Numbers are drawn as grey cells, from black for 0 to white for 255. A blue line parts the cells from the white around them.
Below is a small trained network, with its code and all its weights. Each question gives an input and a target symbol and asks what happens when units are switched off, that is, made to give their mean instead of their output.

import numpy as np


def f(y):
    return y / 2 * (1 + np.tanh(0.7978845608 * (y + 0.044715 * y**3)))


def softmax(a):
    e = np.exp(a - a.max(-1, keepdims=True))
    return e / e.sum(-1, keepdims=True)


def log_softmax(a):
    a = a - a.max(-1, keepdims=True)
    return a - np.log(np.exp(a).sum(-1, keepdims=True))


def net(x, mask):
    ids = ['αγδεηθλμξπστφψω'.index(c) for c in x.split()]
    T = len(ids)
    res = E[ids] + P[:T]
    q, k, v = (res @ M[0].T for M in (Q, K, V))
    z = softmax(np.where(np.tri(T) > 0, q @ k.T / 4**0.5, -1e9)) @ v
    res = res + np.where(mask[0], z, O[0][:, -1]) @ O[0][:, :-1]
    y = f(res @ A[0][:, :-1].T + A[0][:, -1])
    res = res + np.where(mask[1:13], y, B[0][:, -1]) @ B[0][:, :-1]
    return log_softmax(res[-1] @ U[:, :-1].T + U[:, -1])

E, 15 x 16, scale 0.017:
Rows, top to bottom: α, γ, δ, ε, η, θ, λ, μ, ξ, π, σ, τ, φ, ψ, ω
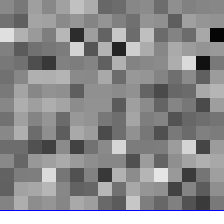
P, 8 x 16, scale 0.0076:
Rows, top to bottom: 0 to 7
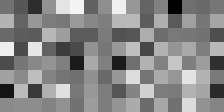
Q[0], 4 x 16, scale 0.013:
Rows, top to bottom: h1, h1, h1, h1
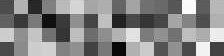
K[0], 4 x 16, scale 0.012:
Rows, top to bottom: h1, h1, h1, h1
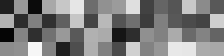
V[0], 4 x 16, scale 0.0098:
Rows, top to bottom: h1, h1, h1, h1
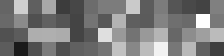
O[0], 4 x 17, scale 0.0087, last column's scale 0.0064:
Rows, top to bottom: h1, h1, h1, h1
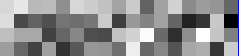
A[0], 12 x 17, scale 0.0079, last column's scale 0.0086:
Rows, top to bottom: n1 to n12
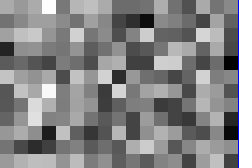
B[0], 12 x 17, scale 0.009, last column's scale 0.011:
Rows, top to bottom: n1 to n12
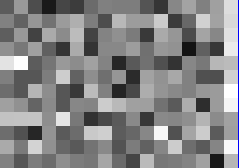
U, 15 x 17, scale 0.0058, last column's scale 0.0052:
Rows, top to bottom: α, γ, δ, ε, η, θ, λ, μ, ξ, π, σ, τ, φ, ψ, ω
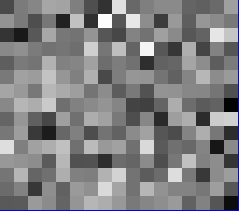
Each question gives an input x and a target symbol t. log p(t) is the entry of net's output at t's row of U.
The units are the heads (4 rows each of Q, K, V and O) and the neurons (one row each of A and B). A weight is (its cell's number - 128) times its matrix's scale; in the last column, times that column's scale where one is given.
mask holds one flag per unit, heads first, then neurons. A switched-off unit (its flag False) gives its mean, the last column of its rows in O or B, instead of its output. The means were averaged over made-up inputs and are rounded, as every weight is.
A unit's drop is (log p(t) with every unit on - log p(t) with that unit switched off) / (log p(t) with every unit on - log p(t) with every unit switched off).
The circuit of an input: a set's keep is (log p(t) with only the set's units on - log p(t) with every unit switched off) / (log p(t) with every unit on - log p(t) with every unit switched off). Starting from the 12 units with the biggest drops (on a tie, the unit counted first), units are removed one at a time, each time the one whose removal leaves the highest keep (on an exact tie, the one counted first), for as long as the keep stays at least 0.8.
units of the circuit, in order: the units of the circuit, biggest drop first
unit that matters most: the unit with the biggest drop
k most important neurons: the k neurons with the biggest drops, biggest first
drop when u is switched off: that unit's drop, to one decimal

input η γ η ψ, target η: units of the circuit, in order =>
h1, n4
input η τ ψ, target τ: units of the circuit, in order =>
h1, n9
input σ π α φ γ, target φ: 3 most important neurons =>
n6, n1, n3
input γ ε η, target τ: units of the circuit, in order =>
h1, n11
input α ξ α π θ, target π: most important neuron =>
n1
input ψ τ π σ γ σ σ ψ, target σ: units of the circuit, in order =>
h1, n6, n1
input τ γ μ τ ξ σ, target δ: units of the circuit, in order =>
h1, n10, n11
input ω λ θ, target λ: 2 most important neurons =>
n9, n3
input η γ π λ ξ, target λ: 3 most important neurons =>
n9, n3, n10
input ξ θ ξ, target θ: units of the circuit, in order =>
h1, n7
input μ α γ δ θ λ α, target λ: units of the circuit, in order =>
h1, n9, n3
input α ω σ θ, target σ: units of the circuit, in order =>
h1, n6
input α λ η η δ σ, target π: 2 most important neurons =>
n5, n4
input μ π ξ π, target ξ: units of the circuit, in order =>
n1, h1, n4
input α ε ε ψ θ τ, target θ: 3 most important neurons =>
n7, n3, n9
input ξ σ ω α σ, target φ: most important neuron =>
n7
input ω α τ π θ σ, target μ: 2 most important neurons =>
n4, n5
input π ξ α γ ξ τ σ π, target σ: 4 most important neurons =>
n6, n1, n3, n11
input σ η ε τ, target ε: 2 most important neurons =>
n8, n3
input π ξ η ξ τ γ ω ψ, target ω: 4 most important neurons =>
n4, n7, n2, n12
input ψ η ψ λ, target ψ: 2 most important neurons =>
n3, n6
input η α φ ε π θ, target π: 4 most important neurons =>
n1, n2, n5, n12
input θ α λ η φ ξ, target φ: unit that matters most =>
n6
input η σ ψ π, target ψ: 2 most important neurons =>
n3, n6
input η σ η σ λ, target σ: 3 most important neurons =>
n6, n1, n3
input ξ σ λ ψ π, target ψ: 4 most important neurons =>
n3, n8, n6, n7
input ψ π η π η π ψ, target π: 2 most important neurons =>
n2, n1
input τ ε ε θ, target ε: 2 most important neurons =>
n8, n3
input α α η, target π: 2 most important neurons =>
n5, n4
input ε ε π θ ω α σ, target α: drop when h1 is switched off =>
0.5
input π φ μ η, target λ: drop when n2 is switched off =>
0.3
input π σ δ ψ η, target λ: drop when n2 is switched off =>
0.4
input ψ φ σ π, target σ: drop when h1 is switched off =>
1.0
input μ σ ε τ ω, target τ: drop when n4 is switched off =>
0.1
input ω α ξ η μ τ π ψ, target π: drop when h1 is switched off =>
1.3
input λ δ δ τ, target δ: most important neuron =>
n8
